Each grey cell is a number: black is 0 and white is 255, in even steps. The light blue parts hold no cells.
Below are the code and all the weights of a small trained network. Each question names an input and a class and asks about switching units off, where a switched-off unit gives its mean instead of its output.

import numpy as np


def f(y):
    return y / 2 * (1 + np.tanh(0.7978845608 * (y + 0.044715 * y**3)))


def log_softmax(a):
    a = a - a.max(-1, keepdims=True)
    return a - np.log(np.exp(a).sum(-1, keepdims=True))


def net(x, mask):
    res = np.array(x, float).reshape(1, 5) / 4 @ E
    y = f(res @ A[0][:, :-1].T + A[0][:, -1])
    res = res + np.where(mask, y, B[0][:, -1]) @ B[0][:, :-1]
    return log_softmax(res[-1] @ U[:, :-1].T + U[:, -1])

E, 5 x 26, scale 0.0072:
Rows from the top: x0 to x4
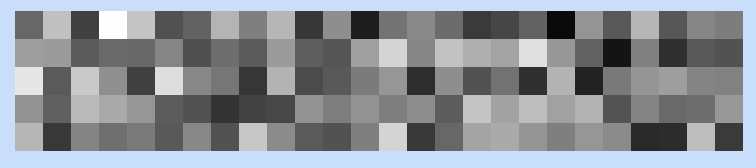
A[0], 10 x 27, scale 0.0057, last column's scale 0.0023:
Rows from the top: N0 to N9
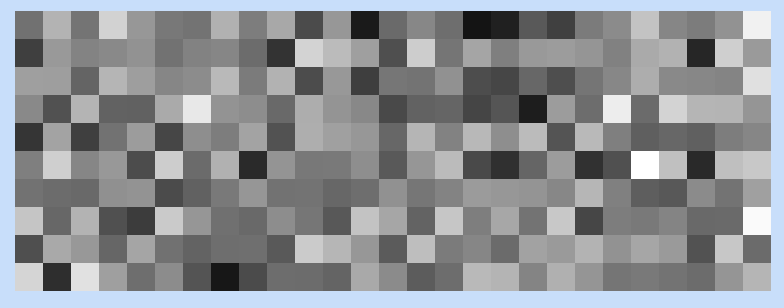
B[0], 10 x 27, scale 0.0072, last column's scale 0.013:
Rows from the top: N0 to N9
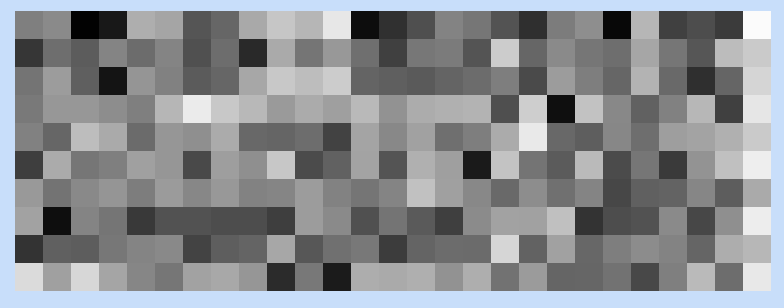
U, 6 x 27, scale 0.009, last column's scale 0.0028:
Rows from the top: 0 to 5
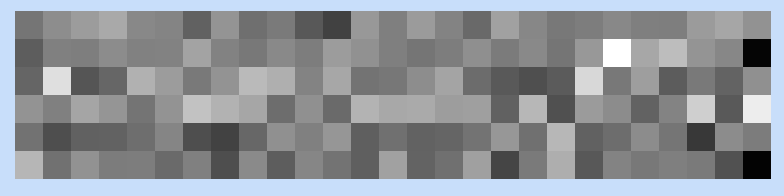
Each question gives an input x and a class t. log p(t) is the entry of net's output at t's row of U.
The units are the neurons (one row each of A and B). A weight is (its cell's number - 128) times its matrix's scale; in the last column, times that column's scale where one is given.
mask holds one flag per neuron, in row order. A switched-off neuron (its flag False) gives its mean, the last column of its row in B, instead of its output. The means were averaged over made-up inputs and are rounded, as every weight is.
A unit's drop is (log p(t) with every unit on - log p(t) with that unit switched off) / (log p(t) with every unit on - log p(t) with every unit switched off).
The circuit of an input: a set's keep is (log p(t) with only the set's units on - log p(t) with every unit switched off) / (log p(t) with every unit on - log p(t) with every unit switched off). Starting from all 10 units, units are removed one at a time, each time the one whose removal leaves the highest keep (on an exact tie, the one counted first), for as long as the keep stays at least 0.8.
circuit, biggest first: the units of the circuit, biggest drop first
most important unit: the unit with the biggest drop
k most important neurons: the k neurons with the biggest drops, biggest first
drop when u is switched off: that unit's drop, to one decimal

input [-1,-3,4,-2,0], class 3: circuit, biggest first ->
[N3]
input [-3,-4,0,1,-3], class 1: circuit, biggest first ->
[N0, N9, N3, N1]
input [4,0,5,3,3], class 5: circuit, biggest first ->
[N5, N1]
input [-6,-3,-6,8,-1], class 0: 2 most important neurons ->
[N0, N4]
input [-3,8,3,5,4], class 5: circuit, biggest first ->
[N7, N9]
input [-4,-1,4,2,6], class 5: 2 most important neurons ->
[N7, N5]
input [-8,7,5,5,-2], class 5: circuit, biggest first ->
[N9, N7]
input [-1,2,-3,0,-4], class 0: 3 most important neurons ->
[N0, N7, N2]
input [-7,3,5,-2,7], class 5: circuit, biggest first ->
[N7, N9]
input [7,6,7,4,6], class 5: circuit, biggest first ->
[N9, N5]
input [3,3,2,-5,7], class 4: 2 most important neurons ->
[N3, N9]
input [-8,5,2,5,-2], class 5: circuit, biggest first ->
[N9, N7]
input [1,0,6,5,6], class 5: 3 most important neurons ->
[N3, N7, N5]
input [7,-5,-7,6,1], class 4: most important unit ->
N3
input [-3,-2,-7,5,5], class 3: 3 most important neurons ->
[N5, N6, N7]
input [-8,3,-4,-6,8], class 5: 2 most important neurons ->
[N7, N3]
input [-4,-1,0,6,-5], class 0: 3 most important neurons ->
[N0, N2, N9]
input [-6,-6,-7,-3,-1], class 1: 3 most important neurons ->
[N1, N8, N9]
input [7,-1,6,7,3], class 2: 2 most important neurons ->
[N7, N0]
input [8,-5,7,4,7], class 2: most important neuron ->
[N7]
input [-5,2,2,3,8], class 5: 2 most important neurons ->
[N7, N3]
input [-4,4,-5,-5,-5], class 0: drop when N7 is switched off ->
0.2
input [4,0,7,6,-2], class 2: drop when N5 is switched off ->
0.4
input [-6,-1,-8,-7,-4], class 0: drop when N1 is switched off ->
0.2
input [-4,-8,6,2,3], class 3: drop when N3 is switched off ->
0.1
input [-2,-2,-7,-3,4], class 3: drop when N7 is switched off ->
0.0
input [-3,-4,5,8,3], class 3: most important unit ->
N9
